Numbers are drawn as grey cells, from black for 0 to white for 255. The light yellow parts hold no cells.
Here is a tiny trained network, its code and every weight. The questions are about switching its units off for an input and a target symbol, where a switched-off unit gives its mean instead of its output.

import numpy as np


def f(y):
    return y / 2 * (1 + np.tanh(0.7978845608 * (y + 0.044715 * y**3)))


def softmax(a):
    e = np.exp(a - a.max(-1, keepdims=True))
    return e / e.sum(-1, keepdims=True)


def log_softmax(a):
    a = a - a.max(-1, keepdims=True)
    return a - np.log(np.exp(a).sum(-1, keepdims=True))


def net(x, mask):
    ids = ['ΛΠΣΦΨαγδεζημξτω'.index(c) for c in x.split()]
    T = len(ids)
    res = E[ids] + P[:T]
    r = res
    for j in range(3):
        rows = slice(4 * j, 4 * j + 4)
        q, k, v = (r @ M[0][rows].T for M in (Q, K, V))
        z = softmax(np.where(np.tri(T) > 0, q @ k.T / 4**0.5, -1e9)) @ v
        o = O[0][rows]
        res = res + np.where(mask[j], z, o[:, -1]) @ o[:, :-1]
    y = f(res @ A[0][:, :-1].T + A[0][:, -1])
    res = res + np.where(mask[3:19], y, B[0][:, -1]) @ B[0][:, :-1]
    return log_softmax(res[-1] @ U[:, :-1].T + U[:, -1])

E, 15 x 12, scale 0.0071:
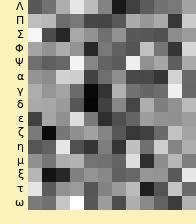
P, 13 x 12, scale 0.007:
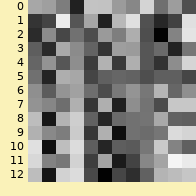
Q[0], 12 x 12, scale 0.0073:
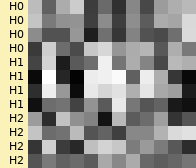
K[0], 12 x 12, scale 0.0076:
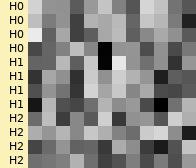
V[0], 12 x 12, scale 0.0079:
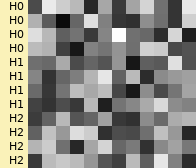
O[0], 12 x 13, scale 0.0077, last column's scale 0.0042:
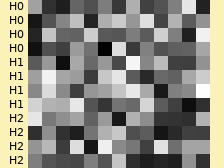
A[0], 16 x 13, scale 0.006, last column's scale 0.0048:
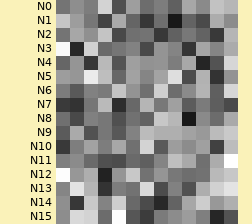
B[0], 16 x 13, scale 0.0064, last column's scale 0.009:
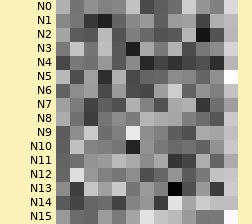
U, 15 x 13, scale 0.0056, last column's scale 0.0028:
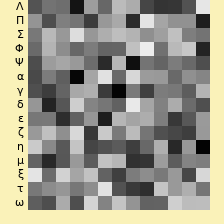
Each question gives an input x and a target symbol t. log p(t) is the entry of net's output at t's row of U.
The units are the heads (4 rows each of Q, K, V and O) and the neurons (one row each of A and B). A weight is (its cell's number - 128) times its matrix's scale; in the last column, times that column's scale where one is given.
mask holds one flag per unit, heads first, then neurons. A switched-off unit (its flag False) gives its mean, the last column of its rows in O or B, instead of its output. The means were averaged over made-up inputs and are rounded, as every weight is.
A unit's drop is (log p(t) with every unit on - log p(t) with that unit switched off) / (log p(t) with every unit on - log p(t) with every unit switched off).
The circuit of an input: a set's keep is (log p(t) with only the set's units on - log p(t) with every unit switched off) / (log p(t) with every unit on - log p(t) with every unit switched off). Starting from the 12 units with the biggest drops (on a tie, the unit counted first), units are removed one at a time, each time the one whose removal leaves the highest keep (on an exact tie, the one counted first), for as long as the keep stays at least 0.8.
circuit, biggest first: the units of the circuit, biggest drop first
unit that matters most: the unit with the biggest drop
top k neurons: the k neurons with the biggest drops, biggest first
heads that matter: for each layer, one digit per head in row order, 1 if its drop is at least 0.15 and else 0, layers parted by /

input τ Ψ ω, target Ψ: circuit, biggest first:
[H1; H0]
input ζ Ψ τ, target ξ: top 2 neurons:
[N5; N13]
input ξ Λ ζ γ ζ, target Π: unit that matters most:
H0
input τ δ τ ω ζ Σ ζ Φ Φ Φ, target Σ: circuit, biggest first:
[H0; N15; H2]
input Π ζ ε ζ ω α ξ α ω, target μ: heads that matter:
100
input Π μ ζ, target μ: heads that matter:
110
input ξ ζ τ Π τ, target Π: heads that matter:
111
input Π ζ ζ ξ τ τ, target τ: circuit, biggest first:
[H1; H2]
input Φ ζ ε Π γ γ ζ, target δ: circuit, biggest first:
[H2; H0; H1]
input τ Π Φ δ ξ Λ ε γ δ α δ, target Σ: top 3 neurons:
[N15; N5; N1]
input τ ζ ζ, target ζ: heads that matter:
110
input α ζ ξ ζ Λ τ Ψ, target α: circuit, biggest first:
[H0; N3; N13]
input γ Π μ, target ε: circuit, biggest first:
[H0; N15]
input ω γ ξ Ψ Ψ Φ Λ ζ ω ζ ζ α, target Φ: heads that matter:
101
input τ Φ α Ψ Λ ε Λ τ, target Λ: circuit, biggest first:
[H2; H0; N0]
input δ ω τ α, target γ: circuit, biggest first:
[H0; N15; H1]
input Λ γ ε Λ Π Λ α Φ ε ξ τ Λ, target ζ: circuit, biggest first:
[H2; H0; N14]
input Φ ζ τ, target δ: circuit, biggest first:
[H2; H0]
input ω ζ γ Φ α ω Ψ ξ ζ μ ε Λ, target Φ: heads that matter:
110
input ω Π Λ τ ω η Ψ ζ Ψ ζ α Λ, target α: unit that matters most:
H1
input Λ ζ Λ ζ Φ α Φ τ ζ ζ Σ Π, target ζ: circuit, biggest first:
[H2; H0; N14; N1]
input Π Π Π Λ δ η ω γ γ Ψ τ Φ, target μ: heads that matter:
100
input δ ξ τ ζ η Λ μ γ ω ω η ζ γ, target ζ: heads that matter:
111
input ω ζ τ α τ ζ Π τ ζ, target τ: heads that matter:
010
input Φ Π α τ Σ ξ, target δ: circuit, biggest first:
[H0; H2]
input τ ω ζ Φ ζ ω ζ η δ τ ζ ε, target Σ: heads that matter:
101
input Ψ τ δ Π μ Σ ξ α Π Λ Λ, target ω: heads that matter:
011
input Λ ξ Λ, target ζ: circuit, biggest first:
[H0; H1]
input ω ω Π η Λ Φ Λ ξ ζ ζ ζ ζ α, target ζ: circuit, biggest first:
[H1]
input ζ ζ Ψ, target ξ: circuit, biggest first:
[N5; H2; H0; H1]
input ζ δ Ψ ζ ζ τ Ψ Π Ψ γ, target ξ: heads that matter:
000
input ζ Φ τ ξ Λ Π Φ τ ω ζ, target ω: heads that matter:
110
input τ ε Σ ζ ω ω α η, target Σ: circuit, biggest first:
[H0; N15]
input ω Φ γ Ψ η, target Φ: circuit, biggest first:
[H0; N3; N12]
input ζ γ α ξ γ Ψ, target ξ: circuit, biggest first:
[H2; H0; N5]
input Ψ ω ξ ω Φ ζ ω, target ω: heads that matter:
011
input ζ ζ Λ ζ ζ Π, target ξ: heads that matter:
101
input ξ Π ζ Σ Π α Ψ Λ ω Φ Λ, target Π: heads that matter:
101
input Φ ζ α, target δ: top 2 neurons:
[N8; N12]
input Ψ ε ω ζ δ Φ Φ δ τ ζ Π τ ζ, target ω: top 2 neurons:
[N2; N4]
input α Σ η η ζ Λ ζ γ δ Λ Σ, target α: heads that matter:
110
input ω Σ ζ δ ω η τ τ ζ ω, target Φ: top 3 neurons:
[N12; N2; N3]
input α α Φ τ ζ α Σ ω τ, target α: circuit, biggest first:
[H0; N1; H1; N6]
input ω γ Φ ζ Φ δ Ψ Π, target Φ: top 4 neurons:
[N3; N12; N2; N4]
